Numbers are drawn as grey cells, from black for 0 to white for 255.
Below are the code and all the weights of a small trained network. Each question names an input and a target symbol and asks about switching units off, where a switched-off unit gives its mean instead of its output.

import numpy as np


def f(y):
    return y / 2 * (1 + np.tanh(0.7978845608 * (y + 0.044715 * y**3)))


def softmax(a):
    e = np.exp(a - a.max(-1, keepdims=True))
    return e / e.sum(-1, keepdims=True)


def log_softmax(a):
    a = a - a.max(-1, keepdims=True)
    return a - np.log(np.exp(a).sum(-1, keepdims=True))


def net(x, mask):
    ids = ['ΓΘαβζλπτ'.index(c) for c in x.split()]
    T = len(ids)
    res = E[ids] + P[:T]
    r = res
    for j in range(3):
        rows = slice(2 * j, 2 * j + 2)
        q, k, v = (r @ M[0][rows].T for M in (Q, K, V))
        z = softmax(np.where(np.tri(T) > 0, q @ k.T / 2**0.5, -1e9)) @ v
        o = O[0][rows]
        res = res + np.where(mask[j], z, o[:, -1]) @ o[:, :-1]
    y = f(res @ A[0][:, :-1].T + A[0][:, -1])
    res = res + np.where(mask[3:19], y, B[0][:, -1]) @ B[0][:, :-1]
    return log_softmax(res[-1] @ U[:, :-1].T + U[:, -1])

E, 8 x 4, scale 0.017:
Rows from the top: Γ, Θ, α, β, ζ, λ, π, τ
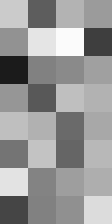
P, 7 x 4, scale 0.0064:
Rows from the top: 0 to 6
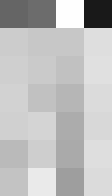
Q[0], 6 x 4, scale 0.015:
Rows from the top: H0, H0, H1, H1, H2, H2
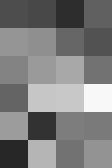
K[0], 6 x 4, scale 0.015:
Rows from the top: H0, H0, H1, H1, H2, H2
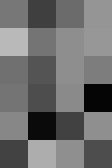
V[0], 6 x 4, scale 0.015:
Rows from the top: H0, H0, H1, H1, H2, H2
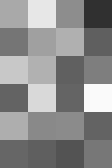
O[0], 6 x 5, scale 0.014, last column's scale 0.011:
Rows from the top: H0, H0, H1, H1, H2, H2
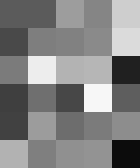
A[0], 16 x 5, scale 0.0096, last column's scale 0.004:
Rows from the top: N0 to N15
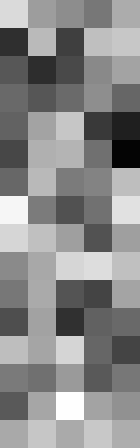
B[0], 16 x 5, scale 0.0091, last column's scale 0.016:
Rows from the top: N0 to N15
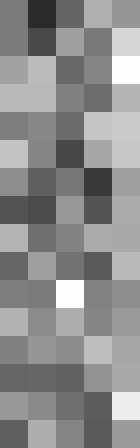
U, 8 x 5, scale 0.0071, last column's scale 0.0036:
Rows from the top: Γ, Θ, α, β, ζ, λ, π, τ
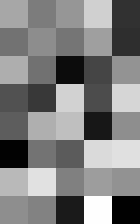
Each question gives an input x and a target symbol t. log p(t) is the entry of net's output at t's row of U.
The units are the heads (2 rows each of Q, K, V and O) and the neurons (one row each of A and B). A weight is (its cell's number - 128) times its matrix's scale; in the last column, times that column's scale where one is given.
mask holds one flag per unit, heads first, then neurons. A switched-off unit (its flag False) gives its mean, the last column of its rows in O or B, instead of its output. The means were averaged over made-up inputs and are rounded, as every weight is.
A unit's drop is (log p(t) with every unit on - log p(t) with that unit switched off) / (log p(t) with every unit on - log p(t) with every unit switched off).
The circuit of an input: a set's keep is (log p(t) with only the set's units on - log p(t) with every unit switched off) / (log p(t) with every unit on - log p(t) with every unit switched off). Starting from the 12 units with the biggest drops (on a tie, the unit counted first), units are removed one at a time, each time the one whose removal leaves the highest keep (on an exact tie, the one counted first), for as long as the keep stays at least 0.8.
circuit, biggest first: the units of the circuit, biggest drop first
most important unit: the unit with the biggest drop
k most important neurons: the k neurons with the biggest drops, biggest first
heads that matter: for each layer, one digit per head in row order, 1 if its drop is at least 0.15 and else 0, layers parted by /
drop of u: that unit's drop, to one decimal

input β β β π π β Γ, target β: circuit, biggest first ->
H1; N2; N5
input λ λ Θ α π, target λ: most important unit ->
H0
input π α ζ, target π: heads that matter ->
010
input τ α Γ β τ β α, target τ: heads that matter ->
111
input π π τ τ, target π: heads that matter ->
110
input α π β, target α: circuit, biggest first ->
H1; H0
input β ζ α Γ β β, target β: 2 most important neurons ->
N2; N5
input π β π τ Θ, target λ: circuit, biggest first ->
H0; N4
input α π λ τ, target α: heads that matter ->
110
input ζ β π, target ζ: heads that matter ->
010
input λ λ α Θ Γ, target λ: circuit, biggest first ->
H0; H1
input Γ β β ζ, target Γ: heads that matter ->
010
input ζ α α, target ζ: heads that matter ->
010
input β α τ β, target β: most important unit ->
N7
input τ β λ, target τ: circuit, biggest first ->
H1; N2
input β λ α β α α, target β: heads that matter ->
111
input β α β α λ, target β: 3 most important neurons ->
N7; N2; N5
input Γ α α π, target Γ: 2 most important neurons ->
N8; N12
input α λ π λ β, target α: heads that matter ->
010
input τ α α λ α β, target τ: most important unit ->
H1
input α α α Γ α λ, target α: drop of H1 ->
1.2
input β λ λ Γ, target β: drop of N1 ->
-0.1
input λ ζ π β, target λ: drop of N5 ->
0.0
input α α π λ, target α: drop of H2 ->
0.2
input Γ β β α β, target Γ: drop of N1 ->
0.0
